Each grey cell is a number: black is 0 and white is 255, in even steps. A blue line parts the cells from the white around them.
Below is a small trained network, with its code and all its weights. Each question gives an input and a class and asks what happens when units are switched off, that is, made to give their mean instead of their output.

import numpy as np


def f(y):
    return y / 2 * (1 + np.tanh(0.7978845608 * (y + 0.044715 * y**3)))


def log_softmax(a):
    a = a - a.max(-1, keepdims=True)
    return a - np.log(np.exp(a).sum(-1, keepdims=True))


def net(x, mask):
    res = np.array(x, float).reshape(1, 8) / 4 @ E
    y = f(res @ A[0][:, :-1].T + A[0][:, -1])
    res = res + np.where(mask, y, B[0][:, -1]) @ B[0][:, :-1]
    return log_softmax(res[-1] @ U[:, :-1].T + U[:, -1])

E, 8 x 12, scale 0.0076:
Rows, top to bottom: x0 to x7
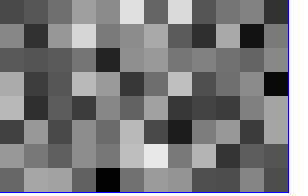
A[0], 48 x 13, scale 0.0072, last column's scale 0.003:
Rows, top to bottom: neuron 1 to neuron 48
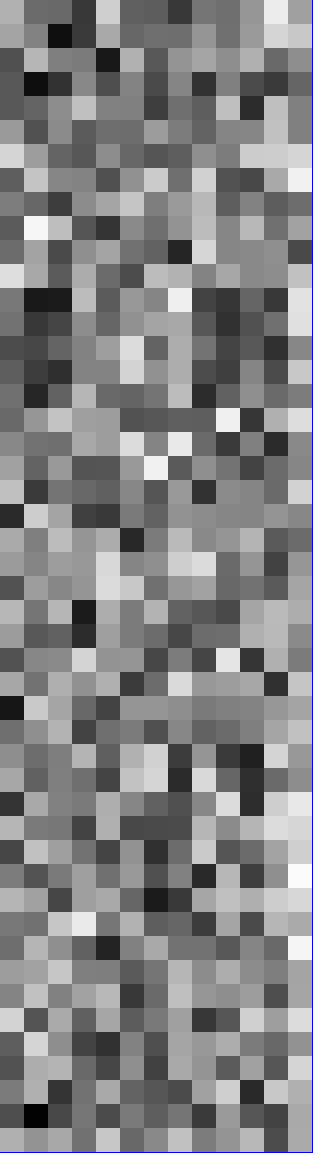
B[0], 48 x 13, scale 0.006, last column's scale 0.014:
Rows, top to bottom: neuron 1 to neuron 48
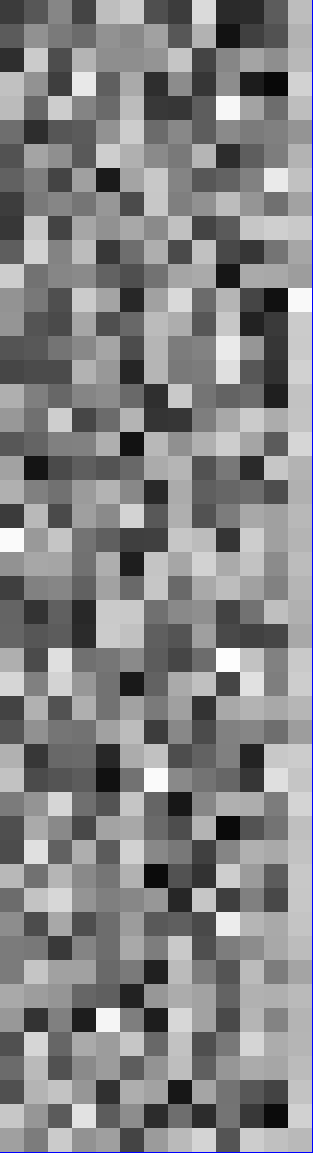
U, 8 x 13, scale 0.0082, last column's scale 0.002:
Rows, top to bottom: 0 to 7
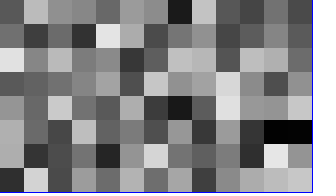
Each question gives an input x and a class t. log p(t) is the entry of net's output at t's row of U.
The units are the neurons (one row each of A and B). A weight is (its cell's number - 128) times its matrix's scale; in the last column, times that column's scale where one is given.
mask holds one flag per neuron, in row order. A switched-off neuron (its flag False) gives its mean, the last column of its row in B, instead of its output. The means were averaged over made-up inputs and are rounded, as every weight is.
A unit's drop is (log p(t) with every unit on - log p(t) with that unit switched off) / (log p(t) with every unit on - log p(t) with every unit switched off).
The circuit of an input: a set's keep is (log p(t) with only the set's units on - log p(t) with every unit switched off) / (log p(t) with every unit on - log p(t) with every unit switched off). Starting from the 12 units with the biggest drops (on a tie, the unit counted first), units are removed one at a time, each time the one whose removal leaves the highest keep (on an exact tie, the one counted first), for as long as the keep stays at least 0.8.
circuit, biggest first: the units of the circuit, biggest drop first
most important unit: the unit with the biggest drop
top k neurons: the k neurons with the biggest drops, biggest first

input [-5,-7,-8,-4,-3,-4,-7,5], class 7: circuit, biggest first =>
[neuron 10]
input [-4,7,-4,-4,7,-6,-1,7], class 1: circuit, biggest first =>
[neuron 43; neuron 26]
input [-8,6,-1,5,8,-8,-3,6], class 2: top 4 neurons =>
[neuron 23; neuron 12; neuron 29; neuron 48]
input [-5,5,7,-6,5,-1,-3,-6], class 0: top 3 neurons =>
[neuron 1; neuron 35; neuron 2]
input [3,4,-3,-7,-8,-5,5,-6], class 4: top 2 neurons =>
[neuron 13; neuron 16]
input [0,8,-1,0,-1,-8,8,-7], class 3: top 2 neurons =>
[neuron 24; neuron 19]
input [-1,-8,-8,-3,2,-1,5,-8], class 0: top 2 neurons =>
[neuron 11; neuron 38]
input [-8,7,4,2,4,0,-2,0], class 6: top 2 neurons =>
[neuron 32; neuron 20]
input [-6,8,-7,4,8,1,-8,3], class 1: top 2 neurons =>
[neuron 43; neuron 1]
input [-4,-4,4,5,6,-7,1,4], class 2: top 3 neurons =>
[neuron 23; neuron 29; neuron 12]
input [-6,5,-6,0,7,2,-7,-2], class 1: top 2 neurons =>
[neuron 1; neuron 35]
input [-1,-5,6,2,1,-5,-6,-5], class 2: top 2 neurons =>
[neuron 23; neuron 29]
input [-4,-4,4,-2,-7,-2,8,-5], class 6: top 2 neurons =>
[neuron 33; neuron 8]
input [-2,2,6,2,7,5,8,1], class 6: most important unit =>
neuron 33
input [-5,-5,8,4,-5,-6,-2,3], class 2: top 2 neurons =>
[neuron 29; neuron 23]
